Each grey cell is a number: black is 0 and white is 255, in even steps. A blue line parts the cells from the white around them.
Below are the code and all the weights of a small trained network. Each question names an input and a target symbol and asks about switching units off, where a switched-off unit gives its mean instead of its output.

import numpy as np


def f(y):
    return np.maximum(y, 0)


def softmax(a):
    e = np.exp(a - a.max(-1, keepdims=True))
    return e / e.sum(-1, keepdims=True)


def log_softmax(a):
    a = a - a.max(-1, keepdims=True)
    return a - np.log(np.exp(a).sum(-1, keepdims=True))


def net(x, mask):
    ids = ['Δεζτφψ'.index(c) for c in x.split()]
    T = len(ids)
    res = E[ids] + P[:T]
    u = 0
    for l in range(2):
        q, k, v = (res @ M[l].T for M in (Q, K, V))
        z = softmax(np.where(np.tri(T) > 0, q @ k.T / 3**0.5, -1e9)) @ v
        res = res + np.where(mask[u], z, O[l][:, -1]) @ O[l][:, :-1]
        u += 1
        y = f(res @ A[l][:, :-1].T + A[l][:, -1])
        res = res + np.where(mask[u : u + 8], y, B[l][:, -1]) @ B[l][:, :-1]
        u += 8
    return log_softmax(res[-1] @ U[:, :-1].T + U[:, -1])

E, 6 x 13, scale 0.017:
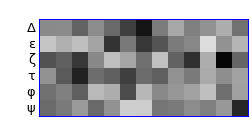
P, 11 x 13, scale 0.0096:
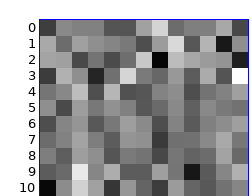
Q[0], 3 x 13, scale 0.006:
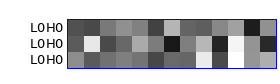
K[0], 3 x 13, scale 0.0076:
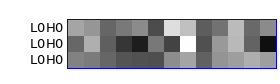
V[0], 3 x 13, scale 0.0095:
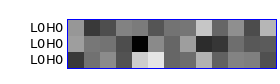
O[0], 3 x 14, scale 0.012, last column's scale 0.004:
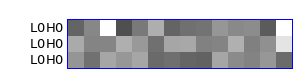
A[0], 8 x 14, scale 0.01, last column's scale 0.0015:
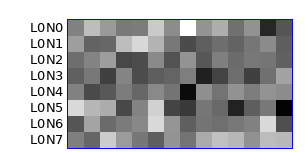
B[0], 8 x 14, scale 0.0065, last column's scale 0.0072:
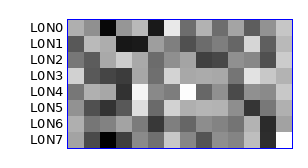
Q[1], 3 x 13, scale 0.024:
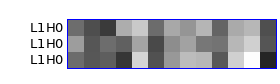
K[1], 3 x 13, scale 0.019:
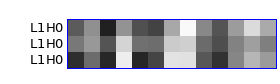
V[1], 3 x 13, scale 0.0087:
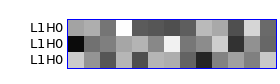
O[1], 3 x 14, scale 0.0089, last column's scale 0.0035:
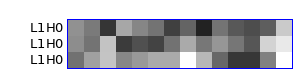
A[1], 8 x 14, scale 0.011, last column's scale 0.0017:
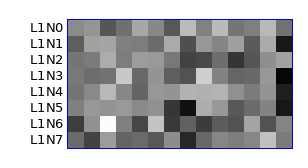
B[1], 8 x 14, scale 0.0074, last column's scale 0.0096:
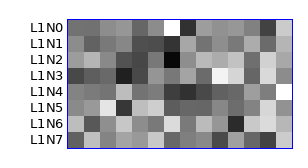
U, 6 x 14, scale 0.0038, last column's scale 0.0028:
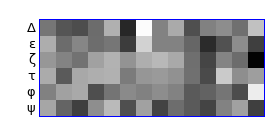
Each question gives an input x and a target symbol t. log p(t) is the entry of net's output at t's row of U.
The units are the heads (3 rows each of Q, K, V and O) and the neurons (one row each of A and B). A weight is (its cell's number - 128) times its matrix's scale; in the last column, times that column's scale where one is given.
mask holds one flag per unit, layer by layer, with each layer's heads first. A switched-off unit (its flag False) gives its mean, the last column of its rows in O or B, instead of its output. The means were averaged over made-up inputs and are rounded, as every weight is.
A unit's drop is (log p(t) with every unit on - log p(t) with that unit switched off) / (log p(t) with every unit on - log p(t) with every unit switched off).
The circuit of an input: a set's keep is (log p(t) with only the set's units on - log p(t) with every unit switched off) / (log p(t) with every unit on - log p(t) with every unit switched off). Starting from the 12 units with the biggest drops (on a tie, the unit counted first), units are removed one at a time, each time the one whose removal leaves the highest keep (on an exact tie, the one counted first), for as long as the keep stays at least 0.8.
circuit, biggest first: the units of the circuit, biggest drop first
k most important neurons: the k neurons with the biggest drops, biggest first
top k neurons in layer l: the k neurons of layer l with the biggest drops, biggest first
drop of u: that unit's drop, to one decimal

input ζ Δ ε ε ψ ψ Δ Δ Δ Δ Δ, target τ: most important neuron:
[L0N0]
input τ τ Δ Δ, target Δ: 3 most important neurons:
[L0N5, L0N0, L1N4]
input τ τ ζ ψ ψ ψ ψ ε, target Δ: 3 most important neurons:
[L0N7, L0N5, L1N4]
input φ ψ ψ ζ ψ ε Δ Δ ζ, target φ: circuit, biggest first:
[L1H0, L1N7, L0H0]
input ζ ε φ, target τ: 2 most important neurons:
[L1N4, L0N0]
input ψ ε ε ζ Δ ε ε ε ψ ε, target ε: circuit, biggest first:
[L0H0, L1H0]
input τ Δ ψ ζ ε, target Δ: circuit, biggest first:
[L0N7, L0N5, L0H0, L1H0]
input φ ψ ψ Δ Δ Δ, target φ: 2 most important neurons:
[L1N7, L0N5]
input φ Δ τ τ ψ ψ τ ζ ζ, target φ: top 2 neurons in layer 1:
[L1N7, L1N6]
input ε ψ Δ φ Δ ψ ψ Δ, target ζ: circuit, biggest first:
[L1H0, L0H0, L0N4]
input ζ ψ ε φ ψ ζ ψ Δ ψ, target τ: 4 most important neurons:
[L1N6, L0N1, L0N0, L1N4]
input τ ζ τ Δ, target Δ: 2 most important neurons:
[L0N0, L0N5]
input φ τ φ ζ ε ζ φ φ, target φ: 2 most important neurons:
[L1N7, L0N1]
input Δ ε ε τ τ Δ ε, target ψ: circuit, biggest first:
[L1H0]
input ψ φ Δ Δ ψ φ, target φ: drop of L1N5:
0.0
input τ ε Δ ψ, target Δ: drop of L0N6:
0.1
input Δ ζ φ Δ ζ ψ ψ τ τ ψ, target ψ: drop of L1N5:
0.0
